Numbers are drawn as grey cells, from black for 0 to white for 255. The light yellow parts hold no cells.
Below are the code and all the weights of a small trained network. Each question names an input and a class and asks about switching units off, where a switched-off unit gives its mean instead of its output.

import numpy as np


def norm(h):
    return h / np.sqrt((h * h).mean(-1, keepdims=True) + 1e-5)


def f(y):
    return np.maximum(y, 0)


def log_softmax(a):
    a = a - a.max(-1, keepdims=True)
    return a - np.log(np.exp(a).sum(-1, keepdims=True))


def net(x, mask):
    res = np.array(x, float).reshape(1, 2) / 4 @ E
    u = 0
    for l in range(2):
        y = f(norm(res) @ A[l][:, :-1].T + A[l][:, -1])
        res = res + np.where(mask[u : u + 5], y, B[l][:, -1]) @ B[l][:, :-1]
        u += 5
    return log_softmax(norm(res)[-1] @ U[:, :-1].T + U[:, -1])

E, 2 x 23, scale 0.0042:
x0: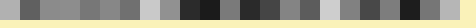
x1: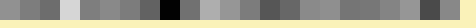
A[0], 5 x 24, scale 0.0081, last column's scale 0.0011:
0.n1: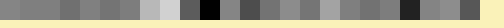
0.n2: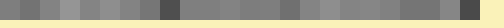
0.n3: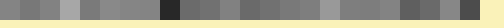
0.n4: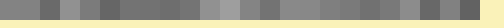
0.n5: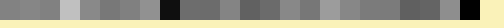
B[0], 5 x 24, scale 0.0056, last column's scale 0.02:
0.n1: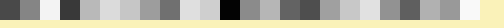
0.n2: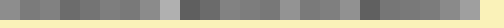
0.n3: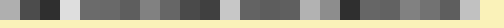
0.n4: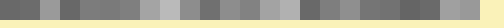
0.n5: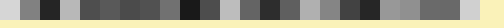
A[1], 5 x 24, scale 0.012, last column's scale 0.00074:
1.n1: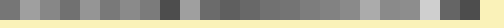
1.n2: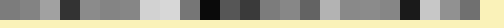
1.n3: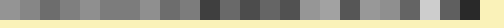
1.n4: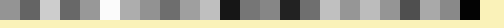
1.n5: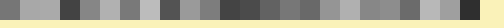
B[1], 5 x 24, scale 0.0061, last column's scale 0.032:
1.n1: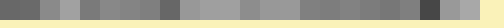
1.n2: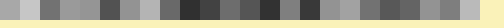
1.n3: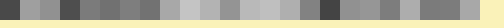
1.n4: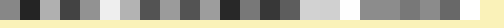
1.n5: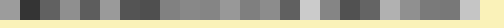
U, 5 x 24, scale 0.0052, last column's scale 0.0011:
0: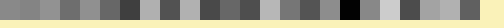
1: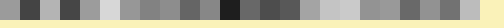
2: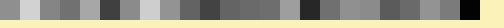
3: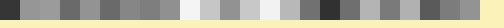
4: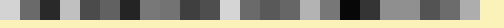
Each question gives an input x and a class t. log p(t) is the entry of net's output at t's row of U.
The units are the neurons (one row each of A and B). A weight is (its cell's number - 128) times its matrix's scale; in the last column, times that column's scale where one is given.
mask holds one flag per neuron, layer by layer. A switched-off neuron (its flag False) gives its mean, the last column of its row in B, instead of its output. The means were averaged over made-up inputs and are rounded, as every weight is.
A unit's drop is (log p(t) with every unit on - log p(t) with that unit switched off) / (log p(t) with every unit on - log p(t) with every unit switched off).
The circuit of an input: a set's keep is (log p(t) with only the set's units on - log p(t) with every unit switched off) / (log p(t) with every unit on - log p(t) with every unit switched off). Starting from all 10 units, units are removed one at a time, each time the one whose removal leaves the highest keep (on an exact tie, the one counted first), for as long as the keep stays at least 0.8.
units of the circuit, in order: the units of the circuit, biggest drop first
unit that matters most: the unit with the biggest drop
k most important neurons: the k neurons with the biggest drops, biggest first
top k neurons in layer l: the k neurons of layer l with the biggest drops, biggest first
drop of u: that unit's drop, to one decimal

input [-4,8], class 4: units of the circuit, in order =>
(0.n1; 1.n4)
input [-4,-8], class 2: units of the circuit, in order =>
(0.n1; 1.n4; 0.n5; 1.n5)
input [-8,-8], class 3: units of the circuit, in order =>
(0.n1; 1.n4; 0.n5)
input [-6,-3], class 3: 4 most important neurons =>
(0.n1; 1.n4; 0.n5; 1.n2)
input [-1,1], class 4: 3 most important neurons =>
(0.n1; 1.n4; 1.n3)
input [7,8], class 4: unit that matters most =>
1.n4
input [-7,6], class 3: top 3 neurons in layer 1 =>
(1.n4; 1.n2; 1.n5)
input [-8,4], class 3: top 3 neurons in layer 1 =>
(1.n4; 1.n2; 1.n5)
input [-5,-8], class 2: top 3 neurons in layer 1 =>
(1.n4; 1.n5; 1.n3)
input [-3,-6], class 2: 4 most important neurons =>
(0.n1; 0.n3; 1.n4; 0.n5)
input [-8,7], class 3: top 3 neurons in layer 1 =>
(1.n4; 1.n2; 1.n5)
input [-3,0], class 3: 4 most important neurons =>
(0.n1; 1.n4; 1.n2; 0.n5)
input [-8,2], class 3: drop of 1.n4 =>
0.8
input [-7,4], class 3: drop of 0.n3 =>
0.3
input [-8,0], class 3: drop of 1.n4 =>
0.8
